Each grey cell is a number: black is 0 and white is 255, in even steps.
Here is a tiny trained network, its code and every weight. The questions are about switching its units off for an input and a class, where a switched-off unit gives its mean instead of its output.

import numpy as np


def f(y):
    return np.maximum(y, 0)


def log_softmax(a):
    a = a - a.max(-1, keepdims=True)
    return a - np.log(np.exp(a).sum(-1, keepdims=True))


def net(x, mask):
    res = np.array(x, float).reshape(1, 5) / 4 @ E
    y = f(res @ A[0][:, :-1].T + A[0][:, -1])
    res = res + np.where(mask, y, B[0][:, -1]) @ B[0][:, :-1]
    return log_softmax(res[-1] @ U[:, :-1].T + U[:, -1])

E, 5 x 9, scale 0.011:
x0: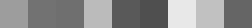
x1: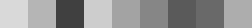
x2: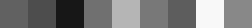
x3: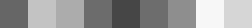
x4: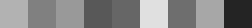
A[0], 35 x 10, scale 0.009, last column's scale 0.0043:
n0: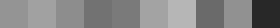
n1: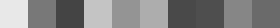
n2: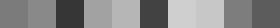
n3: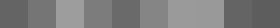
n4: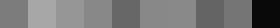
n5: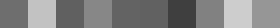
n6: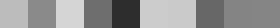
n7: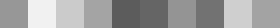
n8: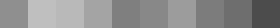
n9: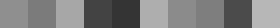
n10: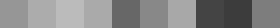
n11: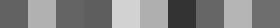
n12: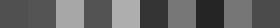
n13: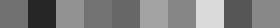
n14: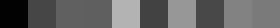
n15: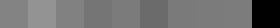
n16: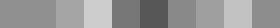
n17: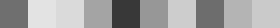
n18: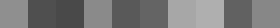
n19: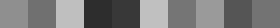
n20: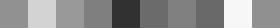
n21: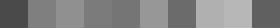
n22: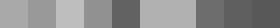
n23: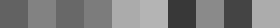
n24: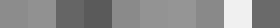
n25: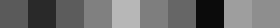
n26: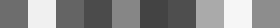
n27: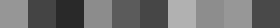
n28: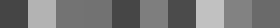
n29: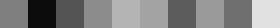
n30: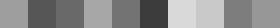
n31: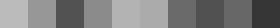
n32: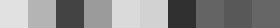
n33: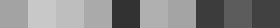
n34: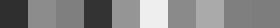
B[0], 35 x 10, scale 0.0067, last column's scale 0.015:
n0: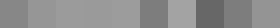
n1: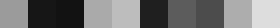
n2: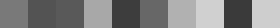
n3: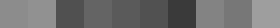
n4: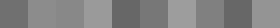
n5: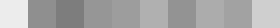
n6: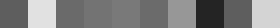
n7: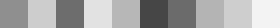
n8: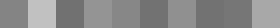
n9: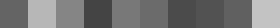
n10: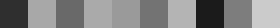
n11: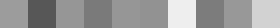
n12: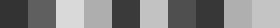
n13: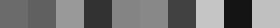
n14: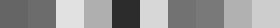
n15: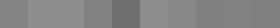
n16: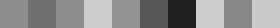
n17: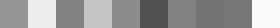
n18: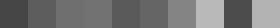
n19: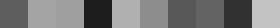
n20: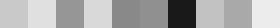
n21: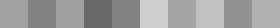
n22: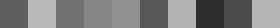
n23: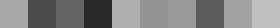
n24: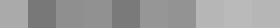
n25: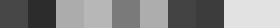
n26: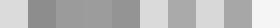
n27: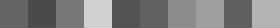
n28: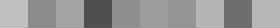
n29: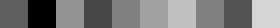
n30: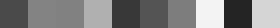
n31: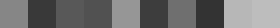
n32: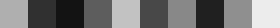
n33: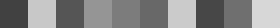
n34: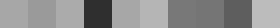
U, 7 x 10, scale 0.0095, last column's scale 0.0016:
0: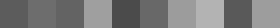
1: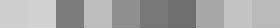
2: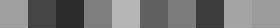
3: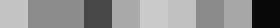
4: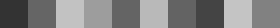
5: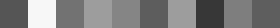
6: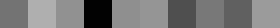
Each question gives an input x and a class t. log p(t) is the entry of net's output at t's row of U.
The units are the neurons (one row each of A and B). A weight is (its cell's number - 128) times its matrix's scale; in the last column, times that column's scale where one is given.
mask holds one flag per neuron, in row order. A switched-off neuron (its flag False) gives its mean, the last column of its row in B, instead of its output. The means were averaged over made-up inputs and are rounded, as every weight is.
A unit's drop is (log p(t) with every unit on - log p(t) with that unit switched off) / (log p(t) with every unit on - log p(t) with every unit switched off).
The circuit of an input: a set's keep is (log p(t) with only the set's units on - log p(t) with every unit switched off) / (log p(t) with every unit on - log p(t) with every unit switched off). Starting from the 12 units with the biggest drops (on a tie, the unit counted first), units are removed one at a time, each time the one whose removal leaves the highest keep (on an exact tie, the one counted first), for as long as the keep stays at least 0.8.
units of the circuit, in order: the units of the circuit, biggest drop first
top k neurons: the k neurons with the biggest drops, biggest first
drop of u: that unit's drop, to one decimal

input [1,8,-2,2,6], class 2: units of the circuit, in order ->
n32
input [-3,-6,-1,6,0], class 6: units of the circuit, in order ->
n19, n34
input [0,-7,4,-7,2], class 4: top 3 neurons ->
n14, n25, n12
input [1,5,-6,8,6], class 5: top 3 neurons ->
n6, n33, n22
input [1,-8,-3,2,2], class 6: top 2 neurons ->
n19, n13
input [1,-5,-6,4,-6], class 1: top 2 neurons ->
n20, n7
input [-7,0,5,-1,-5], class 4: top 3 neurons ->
n25, n14, n12
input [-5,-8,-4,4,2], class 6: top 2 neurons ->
n19, n34
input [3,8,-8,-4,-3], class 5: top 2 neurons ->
n33, n10
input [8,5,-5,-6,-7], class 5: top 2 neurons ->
n10, n32
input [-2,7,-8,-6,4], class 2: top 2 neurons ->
n1, n32
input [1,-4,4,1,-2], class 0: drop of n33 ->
0.0
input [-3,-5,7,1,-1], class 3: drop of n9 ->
0.1
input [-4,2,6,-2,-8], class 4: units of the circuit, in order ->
n14
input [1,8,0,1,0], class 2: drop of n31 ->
0.2
